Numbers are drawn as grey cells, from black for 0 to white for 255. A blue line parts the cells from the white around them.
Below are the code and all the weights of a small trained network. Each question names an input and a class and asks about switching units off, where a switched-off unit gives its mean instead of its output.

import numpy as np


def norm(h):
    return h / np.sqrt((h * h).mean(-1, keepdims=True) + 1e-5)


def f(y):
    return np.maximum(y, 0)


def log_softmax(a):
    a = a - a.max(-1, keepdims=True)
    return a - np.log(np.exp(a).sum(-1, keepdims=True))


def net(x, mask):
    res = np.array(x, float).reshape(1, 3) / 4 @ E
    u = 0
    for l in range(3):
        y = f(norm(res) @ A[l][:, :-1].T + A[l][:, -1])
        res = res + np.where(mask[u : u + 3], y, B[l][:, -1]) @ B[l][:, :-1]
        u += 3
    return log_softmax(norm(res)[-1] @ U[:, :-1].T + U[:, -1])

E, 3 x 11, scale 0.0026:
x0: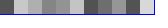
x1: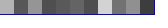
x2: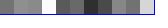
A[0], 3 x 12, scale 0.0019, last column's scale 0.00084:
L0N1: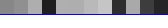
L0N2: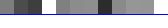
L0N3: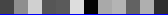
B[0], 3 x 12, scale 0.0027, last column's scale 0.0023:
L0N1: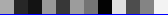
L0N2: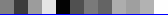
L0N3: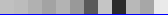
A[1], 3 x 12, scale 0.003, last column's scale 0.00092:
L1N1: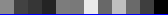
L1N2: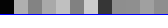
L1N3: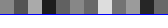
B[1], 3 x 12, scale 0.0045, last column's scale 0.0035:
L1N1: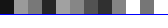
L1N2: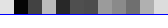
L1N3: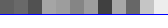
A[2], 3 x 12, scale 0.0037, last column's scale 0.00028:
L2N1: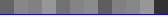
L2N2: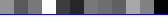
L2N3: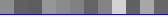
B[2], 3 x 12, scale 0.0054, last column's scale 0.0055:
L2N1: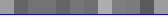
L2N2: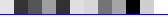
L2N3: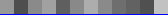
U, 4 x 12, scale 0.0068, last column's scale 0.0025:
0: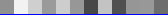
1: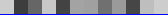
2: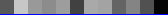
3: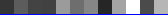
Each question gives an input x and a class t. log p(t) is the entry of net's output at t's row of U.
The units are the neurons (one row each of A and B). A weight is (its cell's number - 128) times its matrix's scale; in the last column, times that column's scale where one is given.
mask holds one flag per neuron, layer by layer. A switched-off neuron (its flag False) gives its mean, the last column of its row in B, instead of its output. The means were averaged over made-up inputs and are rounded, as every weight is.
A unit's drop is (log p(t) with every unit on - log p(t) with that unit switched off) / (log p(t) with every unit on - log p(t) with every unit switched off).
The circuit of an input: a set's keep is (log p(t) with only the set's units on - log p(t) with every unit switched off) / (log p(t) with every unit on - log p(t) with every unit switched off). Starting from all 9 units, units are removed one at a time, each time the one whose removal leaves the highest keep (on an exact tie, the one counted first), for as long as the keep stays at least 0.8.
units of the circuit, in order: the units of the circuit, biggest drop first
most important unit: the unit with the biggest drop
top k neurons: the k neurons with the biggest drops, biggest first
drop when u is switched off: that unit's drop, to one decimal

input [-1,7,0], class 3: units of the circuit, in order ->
(L0N2; L1N2; L2N2)
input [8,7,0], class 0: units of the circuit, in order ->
(L2N2; L0N3)
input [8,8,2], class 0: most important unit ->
L2N2
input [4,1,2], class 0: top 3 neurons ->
(L0N3; L1N2; L2N2)
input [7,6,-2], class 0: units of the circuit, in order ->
(L0N3; L2N2)
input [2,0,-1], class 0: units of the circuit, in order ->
(L0N3; L1N2; L2N2; L1N3)
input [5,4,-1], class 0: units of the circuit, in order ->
(L0N3; L2N2)
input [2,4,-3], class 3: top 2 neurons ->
(L2N2; L1N1)
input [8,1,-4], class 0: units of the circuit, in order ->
(L2N2; L0N3)
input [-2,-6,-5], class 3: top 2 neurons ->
(L1N1; L2N2)
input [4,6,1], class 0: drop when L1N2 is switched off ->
0.6
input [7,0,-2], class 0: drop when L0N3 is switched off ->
0.5
